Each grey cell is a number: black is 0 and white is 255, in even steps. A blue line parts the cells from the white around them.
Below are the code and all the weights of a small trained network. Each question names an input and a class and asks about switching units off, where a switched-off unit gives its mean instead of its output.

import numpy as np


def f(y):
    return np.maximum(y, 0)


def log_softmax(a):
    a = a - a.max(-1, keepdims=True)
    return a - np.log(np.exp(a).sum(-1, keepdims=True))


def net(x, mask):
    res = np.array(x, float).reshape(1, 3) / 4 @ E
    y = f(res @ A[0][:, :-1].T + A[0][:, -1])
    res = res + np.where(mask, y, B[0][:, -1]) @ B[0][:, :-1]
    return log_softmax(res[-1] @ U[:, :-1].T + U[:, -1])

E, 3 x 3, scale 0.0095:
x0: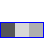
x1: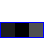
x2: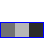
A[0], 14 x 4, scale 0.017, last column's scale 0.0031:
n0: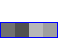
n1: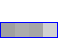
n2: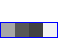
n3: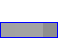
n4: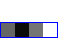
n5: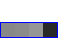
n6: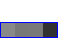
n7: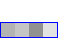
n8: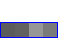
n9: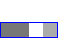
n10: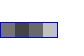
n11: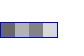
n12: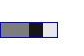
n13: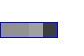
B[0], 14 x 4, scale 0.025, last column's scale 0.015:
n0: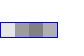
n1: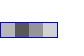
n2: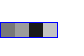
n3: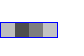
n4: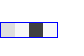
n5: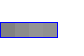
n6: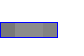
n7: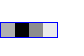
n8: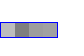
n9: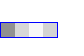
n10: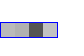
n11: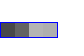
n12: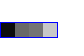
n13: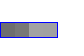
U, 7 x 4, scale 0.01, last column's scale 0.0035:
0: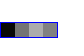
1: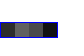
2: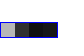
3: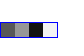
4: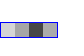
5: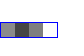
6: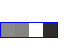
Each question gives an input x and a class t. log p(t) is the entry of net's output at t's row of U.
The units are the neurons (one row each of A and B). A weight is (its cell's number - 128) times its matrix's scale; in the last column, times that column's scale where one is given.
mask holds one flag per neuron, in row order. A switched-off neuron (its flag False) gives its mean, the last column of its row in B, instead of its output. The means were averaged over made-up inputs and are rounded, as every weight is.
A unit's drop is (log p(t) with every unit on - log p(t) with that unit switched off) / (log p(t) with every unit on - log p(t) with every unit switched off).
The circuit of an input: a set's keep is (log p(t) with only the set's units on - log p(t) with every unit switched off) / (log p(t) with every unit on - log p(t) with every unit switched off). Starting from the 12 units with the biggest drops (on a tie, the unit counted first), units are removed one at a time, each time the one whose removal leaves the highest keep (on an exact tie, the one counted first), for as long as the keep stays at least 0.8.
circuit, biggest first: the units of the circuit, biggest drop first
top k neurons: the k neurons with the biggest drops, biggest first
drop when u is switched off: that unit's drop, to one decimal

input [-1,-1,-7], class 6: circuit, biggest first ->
(n9)
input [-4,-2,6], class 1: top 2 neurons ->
(n4; n12)
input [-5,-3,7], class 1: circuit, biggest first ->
(n4; n12)
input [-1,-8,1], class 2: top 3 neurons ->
(n7; n9; n3)
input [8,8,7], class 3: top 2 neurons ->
(n9; n7)
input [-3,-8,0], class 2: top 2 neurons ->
(n7; n9)
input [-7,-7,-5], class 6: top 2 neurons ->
(n4; n9)
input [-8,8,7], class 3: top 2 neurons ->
(n12; n2)
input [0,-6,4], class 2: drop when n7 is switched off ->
0.2
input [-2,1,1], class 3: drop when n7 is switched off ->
0.2
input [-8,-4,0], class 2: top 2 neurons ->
(n9; n4)
